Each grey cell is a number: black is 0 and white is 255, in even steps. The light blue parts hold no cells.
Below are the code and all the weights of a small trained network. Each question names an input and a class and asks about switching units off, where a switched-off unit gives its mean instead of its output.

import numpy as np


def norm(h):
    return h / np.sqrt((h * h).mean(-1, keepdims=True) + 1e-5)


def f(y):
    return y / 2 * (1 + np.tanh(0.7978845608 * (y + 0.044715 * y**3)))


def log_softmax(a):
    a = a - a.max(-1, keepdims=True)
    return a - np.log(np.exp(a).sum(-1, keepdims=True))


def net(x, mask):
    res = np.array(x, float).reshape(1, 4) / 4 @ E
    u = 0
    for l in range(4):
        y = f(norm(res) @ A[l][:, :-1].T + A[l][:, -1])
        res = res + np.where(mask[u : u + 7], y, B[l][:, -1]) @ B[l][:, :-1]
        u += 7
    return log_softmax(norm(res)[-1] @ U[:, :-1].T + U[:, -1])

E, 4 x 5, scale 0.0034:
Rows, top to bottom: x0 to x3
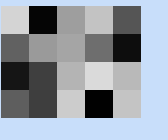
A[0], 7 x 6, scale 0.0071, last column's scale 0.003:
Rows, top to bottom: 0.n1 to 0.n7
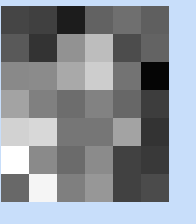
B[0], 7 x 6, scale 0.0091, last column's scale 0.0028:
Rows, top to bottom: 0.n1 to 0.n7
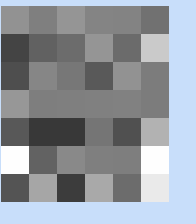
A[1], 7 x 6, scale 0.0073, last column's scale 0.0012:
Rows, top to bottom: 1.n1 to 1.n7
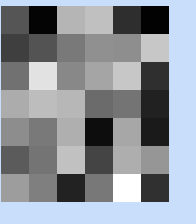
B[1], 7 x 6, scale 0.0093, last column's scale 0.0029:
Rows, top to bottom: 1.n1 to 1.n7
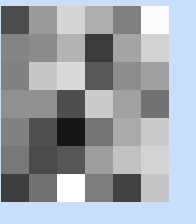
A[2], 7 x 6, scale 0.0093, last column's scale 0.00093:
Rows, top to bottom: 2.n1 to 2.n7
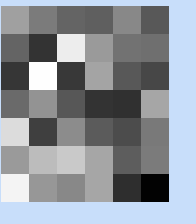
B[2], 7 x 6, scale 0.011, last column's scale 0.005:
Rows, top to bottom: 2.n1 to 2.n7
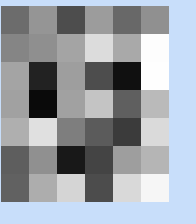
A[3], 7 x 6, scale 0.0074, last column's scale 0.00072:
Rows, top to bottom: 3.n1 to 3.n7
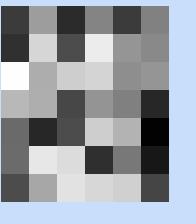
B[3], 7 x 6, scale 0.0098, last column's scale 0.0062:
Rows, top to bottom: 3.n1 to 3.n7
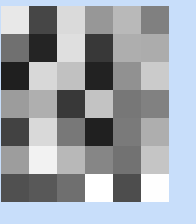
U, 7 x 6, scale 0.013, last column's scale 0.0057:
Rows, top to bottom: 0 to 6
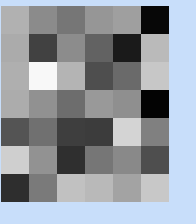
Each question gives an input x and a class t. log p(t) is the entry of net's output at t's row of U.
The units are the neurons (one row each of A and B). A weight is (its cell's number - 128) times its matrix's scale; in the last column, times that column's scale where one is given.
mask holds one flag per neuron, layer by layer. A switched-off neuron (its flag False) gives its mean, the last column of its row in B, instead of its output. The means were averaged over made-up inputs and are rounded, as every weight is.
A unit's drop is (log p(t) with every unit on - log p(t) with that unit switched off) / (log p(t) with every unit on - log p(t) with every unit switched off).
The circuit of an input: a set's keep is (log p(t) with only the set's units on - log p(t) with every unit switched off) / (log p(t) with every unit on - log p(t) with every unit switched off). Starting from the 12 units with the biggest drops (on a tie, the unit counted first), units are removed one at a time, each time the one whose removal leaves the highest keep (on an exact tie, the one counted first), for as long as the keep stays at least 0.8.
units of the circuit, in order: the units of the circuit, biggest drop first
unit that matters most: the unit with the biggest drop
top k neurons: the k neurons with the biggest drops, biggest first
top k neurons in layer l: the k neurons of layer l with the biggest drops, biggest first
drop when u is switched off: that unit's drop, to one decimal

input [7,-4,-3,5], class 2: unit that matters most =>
2.n5
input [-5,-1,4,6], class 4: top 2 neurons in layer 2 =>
(2.n2, 2.n7)
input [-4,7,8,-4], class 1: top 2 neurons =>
(2.n3, 0.n7)
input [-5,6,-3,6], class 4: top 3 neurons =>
(1.n5, 1.n6, 2.n5)
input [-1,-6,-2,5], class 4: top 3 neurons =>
(1.n5, 0.n7, 1.n1)
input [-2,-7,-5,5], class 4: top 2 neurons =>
(1.n5, 0.n7)
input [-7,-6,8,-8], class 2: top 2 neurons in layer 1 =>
(1.n3, 1.n1)
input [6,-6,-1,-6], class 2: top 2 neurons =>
(0.n6, 2.n5)
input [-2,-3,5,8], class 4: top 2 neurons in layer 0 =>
(0.n7, 0.n2)
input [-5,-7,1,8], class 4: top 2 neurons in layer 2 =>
(2.n7, 2.n2)
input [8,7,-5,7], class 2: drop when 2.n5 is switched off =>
0.2
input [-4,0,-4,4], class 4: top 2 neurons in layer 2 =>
(2.n3, 2.n5)
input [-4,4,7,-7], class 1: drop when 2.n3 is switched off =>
0.3
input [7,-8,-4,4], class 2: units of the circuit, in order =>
(2.n5)
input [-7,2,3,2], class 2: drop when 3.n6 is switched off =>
0.1
